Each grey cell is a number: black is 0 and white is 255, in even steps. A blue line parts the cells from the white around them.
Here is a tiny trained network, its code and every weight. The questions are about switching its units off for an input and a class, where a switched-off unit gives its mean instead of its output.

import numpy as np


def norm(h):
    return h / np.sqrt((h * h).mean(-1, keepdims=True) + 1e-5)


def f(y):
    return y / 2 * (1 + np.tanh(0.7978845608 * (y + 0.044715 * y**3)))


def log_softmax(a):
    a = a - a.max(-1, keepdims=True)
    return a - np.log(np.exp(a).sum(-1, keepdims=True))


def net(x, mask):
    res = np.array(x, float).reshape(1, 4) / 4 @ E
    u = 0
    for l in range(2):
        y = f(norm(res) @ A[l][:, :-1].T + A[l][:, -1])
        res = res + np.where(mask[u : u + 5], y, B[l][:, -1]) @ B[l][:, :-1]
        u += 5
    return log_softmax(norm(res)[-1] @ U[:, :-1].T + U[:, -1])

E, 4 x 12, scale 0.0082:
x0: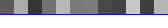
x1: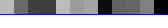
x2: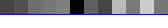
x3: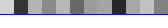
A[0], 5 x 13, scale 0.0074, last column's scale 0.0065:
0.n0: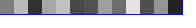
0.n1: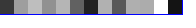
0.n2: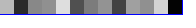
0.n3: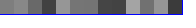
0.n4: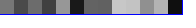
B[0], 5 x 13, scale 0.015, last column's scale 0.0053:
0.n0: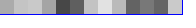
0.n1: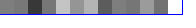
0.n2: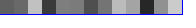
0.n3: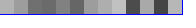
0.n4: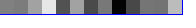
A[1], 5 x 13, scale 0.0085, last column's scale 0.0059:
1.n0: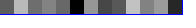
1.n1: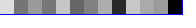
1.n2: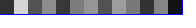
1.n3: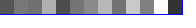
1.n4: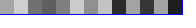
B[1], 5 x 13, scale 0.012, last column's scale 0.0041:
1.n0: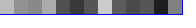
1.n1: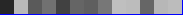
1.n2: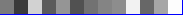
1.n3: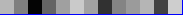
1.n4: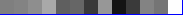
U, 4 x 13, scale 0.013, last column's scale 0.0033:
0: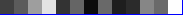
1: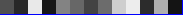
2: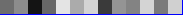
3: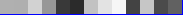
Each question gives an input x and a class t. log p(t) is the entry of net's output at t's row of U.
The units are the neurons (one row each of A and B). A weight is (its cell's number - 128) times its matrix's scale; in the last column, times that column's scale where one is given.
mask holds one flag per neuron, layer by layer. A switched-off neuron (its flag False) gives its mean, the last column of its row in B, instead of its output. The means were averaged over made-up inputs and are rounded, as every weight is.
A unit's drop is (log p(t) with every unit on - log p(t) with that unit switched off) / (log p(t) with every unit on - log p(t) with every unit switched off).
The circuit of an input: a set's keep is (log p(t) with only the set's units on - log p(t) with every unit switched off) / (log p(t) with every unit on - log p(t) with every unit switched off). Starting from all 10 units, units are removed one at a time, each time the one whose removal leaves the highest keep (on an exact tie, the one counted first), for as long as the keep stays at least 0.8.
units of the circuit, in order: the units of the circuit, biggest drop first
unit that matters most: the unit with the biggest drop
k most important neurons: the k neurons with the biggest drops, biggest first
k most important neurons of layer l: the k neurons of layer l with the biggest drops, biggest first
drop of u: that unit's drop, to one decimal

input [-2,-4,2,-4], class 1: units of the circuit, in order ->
1.n2
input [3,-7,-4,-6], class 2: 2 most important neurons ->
1.n3, 0.n2
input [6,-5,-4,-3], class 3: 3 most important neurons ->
0.n0, 0.n4, 1.n4
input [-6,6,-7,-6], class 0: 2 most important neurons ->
0.n1, 0.n3
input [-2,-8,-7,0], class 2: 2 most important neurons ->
1.n3, 0.n4
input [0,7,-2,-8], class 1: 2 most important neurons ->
1.n2, 0.n1
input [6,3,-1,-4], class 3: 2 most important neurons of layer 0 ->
0.n3, 0.n0
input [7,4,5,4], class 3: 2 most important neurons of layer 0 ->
0.n3, 0.n0
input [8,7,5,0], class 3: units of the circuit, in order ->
0.n1, 0.n3, 0.n0
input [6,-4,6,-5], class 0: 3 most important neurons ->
0.n4, 0.n2, 0.n3
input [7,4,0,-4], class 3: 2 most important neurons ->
0.n3, 0.n0
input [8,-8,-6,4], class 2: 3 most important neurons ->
1.n3, 0.n1, 0.n4
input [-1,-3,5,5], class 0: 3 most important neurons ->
0.n4, 1.n2, 1.n1
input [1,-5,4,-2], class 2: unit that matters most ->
1.n4
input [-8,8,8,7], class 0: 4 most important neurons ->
0.n1, 0.n0, 0.n3, 1.n3
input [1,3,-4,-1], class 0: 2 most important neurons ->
0.n1, 1.n4
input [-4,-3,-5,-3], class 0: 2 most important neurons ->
0.n0, 1.n4
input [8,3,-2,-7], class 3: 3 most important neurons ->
0.n0, 0.n3, 0.n2
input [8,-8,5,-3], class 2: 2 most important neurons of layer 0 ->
0.n1, 0.n3
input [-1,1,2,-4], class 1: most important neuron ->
1.n2
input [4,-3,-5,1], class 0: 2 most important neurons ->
1.n4, 0.n3
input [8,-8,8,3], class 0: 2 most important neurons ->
0.n4, 1.n0
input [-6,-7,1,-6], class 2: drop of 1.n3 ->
0.6
